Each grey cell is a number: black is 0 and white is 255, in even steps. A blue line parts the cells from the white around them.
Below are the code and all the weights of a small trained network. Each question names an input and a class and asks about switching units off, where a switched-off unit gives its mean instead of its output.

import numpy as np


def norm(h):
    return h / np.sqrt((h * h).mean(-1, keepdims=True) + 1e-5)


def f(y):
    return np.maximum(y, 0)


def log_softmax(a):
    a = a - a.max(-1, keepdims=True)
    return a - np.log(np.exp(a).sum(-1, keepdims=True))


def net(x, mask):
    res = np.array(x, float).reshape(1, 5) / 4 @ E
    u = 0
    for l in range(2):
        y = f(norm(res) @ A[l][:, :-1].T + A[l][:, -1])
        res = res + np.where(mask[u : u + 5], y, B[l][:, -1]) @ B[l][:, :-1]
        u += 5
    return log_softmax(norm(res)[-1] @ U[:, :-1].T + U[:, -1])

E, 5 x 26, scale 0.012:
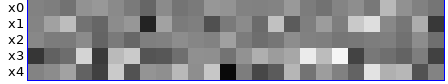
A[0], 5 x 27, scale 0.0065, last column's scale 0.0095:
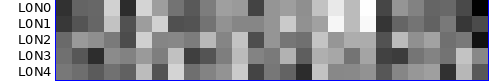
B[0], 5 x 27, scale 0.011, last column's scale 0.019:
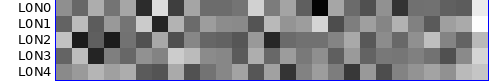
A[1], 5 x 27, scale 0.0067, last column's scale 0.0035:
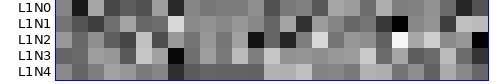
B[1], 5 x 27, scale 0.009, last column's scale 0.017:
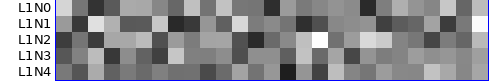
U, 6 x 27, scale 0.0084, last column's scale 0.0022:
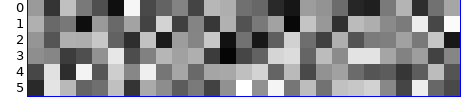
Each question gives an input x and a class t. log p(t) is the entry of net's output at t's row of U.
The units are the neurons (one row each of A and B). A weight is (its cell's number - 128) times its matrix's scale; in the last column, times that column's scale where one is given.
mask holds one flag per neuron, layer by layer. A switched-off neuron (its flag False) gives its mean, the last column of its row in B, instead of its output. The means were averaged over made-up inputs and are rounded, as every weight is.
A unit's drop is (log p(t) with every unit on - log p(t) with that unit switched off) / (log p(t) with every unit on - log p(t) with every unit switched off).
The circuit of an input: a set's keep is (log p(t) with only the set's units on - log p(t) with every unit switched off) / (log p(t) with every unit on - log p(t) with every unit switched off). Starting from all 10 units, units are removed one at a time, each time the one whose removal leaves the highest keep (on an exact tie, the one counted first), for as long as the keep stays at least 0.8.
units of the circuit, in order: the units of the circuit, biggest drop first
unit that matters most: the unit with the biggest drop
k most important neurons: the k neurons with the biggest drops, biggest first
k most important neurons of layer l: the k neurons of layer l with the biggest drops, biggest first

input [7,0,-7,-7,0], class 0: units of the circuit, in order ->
[L0N1, L0N4, L1N0, L0N0]
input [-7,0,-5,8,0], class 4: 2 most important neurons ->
[L0N1, L0N3]
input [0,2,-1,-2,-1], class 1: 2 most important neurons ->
[L0N1, L0N4]
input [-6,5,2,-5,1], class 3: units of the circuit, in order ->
[L0N0]
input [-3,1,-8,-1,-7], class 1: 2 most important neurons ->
[L0N1, L0N3]
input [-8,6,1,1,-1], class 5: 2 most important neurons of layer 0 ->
[L0N0, L0N2]
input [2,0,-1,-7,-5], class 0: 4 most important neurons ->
[L0N1, L0N2, L0N0, L1N0]
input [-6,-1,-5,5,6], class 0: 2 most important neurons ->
[L0N0, L0N4]
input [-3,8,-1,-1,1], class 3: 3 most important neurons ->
[L0N0, L1N1, L0N2]
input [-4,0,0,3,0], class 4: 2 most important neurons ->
[L0N1, L1N1]
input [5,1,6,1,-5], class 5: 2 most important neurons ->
[L0N3, L0N0]
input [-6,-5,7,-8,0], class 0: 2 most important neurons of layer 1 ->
[L1N1, L1N2]
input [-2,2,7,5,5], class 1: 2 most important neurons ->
[L0N0, L1N0]
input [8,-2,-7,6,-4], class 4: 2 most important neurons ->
[L0N1, L0N3]
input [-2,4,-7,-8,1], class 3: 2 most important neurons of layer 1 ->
[L1N1, L1N4]
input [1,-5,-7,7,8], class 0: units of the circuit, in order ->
[L0N0]
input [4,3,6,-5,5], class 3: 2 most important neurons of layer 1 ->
[L1N2, L1N1]
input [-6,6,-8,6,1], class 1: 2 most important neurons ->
[L0N0, L0N4]
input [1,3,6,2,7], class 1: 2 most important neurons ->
[L1N0, L0N0]
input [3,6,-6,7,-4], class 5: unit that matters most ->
L0N1
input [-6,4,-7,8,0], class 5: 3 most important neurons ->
[L0N1, L1N1, L1N3]
